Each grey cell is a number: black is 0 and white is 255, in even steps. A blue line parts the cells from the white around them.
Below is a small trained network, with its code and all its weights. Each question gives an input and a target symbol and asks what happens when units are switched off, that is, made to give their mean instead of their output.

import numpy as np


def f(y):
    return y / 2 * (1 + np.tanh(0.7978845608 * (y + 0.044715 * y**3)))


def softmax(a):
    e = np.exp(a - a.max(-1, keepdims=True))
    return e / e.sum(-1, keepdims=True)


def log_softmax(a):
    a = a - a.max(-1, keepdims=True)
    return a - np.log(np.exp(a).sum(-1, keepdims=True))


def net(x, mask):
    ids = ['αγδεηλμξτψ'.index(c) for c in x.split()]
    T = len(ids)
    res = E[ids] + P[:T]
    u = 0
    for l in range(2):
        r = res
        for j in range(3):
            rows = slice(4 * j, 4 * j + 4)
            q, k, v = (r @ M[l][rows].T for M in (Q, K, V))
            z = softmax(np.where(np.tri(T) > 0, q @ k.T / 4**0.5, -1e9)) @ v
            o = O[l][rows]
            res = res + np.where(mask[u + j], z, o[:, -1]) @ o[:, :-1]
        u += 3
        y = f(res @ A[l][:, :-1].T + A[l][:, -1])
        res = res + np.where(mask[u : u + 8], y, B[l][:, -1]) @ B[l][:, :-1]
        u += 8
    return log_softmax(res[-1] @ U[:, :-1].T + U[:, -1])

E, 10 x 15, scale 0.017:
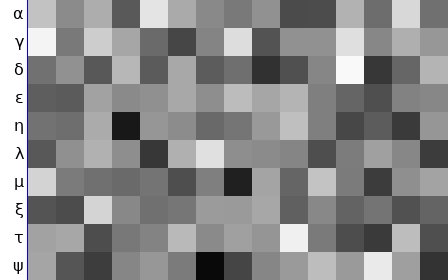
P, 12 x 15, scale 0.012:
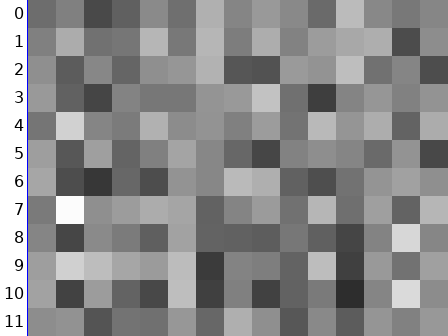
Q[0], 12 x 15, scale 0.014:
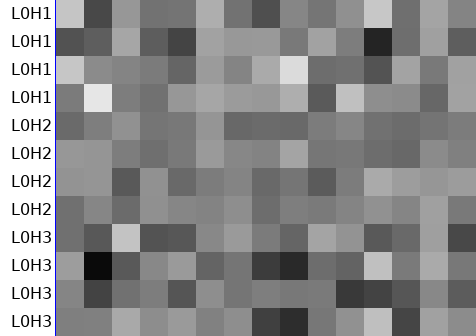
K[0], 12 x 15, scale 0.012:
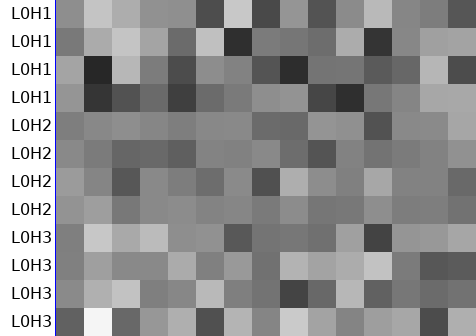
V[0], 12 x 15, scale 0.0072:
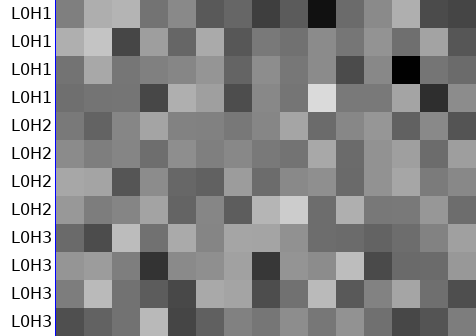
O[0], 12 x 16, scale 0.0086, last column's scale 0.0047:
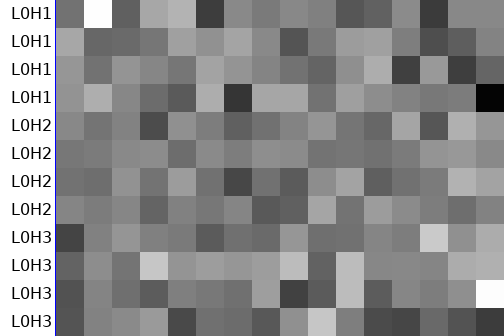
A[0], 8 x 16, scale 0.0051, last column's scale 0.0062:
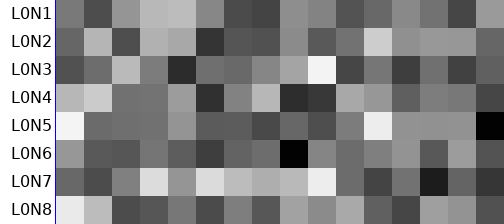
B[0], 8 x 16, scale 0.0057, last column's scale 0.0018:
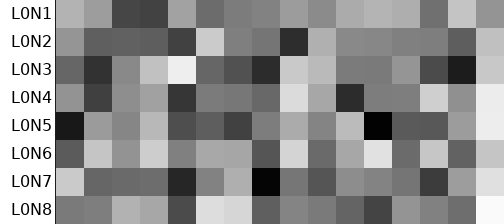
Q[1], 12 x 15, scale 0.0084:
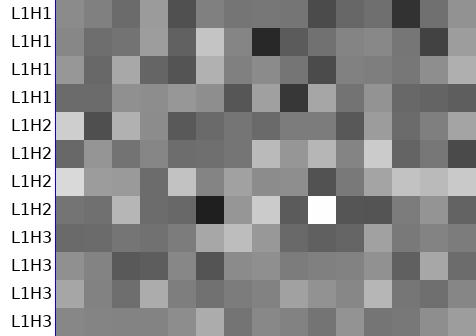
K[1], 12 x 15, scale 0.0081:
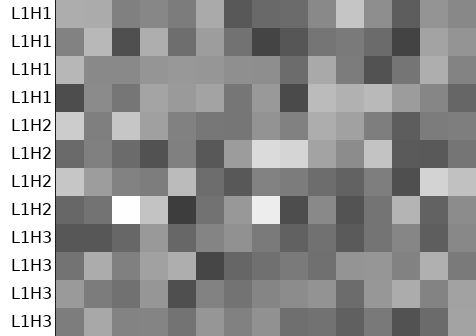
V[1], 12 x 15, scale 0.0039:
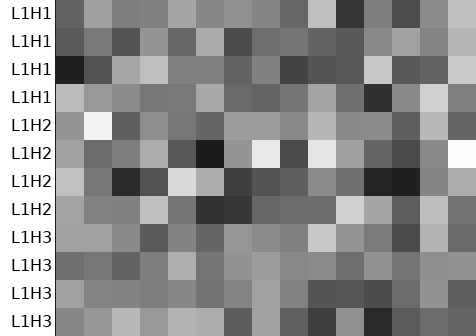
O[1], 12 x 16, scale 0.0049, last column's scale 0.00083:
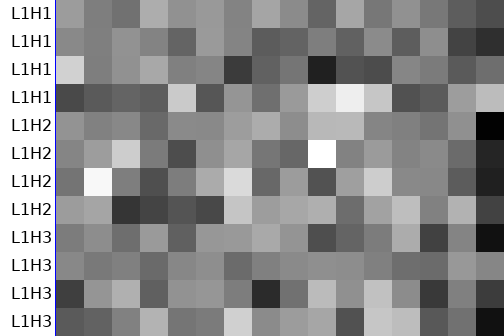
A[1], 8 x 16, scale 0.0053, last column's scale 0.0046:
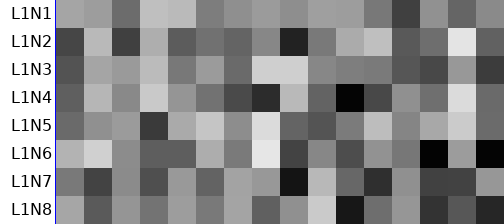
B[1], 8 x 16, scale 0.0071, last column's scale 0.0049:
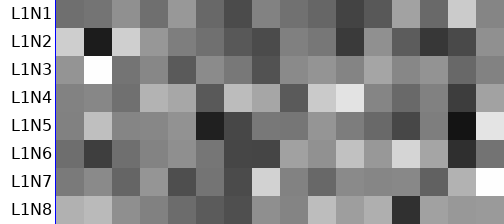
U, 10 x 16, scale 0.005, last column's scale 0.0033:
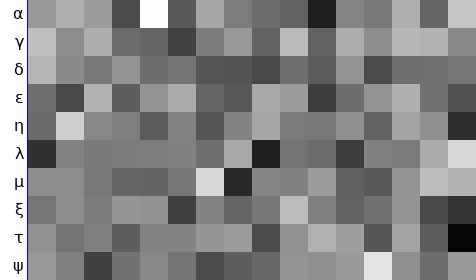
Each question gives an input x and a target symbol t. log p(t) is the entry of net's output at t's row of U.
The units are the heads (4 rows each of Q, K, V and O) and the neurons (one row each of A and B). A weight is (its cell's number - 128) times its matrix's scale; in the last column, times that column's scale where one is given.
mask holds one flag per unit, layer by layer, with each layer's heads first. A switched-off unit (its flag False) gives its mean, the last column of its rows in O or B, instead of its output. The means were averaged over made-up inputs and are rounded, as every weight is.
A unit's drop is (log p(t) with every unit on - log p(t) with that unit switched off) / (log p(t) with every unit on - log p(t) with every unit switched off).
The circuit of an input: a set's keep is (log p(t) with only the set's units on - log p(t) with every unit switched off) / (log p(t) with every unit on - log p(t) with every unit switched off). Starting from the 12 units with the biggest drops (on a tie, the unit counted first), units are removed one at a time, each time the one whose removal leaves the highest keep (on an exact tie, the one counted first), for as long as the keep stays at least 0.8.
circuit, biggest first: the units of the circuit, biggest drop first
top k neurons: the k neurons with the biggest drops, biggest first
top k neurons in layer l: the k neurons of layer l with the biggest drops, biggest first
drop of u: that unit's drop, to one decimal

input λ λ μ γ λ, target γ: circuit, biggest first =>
[L0H3, L1H2, L1N8]
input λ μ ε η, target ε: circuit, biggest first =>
[L0H1, L0H3, L0N3]
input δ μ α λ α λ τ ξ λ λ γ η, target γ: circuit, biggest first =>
[L0H3, L1H2, L1N8]
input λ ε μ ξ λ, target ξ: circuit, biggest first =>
[L0H3, L1N4, L0N3, L0H1]
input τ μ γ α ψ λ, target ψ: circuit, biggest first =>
[L0H1, L1N6, L0H3]
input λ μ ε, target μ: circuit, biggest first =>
[L0H3, L0N7]
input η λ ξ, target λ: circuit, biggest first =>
[L0H3, L1H2, L1N7]
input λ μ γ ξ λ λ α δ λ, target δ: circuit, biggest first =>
[L0H3, L0H1, L1H1, L0N7]
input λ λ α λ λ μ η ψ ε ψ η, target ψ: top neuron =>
[L1N6]
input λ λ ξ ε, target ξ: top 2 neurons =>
[L1N4, L0N3]
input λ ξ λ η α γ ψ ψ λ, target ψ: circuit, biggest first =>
[L0H1, L0H3, L1N6]
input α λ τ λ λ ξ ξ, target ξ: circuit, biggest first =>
[L0H3, L1N4, L0H1, L0N3]
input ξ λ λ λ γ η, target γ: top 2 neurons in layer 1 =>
[L1N8, L1N7]
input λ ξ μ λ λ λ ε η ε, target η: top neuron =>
[L1N3]
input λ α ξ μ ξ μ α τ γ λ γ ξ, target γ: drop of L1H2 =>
0.3
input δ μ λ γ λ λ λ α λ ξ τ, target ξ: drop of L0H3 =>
0.8
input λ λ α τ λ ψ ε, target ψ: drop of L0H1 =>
0.5
